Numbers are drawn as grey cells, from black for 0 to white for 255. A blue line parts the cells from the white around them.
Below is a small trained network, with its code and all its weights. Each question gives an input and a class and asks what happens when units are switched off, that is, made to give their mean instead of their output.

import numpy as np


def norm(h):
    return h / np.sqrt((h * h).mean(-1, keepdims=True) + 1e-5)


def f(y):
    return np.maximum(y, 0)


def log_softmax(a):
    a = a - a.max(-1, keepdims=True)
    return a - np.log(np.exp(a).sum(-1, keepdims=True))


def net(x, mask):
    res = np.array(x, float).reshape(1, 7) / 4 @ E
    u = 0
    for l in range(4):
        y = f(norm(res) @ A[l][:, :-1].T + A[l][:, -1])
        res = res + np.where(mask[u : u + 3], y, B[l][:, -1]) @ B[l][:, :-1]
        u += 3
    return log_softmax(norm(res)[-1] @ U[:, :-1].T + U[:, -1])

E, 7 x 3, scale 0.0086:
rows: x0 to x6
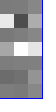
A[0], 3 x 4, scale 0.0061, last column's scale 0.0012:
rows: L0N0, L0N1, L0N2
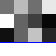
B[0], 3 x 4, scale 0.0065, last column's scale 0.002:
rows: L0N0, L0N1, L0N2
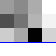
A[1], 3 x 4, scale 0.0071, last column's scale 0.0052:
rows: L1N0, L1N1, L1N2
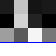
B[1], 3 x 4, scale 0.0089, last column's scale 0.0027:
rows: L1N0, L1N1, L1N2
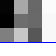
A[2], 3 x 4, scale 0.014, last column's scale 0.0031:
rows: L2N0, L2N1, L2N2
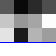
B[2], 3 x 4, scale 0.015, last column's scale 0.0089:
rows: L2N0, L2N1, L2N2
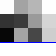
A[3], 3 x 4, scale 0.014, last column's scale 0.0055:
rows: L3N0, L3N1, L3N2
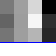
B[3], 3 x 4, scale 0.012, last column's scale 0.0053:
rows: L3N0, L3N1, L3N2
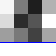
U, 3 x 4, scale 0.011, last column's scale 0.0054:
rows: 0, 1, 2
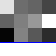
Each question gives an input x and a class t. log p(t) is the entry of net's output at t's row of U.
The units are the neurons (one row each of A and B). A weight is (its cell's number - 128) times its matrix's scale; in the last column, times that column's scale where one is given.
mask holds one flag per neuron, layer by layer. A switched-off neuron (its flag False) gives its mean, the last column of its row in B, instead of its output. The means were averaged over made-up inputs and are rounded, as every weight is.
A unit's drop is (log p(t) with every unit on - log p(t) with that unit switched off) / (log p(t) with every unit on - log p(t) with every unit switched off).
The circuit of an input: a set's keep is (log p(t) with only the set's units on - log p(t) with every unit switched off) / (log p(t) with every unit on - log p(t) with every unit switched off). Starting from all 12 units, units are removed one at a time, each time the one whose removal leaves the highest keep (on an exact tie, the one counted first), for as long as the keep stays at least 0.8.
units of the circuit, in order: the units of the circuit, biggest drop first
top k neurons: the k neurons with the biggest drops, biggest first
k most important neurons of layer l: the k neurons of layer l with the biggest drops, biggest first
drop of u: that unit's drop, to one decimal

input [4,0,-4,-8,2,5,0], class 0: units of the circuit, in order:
[L2N0]
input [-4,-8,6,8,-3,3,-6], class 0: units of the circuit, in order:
[L2N2 L3N1]
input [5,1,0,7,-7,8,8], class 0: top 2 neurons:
[L2N2 L3N0]
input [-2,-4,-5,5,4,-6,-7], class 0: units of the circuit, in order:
[L2N2 L3N1]
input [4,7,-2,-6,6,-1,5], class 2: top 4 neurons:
[L2N2 L1N1 L1N0 L3N1]
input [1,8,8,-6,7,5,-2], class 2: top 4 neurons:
[L2N2 L1N1 L1N0 L3N1]
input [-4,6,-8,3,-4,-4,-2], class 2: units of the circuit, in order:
[L2N0 L2N2]
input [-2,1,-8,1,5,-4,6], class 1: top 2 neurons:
[L2N0 L2N1]
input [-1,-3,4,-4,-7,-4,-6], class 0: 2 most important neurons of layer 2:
[L2N0 L2N2]
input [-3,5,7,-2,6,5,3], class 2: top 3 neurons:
[L2N2 L1N1 L1N0]
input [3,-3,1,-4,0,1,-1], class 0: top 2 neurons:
[L2N0 L2N2]
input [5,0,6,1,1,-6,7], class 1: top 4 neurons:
[L2N0 L2N1 L1N0 L1N1]
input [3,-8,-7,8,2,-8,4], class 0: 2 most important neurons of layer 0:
[L0N0 L0N2]
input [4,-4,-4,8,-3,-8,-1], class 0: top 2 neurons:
[L2N2 L3N1]
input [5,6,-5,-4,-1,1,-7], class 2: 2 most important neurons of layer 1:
[L1N1 L1N0]
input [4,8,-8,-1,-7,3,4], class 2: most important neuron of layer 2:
[L2N2]
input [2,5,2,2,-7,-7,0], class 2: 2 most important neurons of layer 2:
[L2N0 L2N2]
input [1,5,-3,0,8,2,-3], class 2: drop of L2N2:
0.1
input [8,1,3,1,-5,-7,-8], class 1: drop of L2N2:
0.4
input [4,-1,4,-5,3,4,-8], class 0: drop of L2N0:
-0.1
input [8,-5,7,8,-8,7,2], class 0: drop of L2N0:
0.0
